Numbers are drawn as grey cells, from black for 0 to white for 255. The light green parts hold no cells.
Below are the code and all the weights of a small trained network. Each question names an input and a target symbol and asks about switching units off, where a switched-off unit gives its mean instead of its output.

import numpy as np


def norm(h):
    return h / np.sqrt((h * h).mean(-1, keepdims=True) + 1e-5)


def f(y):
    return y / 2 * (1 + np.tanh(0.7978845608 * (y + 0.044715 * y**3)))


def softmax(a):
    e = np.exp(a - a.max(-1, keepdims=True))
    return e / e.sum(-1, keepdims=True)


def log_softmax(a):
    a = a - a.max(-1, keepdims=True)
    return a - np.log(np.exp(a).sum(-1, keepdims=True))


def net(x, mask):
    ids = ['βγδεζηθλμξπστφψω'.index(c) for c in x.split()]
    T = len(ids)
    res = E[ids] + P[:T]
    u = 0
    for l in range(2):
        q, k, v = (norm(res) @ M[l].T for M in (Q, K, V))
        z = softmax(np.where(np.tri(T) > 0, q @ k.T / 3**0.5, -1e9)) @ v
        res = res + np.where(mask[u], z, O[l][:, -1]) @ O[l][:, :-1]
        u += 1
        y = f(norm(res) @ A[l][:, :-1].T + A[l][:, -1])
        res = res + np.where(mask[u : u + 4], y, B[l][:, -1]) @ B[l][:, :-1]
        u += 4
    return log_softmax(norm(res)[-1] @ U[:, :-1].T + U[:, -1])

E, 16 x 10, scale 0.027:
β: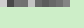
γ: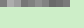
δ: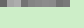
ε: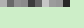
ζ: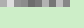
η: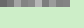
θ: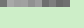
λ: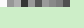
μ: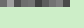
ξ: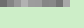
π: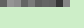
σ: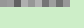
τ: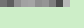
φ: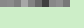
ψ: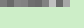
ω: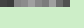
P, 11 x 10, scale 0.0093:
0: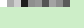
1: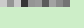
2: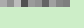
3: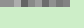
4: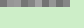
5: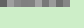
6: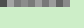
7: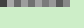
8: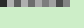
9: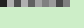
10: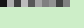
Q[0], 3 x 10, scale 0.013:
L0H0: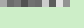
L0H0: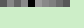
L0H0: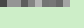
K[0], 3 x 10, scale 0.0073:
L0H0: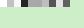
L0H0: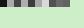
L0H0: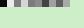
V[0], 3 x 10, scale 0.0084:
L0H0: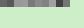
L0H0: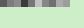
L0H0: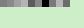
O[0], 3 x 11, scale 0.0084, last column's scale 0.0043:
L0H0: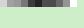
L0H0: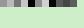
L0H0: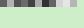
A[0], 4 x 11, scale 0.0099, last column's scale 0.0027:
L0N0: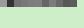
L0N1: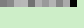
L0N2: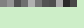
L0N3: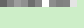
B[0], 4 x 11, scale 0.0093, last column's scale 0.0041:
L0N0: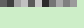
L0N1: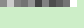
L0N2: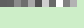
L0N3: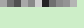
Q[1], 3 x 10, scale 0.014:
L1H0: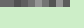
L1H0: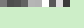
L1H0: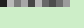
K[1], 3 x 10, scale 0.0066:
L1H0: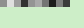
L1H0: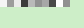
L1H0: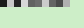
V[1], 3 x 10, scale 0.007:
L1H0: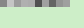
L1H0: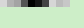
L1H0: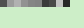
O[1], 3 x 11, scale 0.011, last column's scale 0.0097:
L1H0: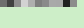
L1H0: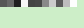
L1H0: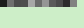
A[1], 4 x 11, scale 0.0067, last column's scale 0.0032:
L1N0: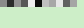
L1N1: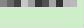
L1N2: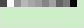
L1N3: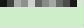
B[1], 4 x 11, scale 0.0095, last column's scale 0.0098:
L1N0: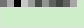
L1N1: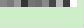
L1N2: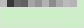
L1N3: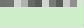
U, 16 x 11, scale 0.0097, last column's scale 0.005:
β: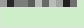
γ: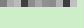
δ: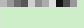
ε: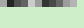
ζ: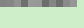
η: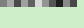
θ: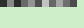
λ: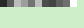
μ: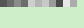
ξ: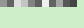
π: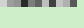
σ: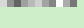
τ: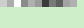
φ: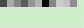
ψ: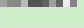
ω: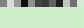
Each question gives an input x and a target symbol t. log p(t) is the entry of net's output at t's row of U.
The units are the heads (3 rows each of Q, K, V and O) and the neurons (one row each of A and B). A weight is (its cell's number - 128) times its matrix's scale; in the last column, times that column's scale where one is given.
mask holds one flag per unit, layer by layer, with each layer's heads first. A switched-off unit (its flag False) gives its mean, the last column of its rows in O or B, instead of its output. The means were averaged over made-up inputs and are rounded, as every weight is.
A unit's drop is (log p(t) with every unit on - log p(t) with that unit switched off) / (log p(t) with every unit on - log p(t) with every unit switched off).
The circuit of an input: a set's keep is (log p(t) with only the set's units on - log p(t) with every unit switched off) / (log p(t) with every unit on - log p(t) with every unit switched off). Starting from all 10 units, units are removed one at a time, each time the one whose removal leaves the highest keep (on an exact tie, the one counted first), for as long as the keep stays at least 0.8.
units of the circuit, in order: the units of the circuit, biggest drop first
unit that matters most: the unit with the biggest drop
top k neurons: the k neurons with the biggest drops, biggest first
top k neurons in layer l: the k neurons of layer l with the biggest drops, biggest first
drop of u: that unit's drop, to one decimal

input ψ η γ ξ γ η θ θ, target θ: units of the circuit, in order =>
L0H0; L1H0; L1N2
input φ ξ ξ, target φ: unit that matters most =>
L0H0
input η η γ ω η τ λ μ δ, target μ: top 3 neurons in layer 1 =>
L1N2; L1N1; L1N3
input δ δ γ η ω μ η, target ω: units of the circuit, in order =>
L1H0; L0N1
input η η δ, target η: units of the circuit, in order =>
L0H0; L0N3
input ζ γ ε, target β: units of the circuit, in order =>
L0N3; L0H0
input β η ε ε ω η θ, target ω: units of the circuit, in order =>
L1H0; L0H0
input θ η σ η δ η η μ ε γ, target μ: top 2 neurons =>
L1N1; L1N2
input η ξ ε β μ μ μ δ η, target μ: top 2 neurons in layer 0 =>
L0N1; L0N0
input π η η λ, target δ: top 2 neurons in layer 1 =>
L1N0; L1N1
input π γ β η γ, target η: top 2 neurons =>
L1N1; L0N2
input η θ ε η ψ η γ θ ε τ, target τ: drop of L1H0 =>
0.6
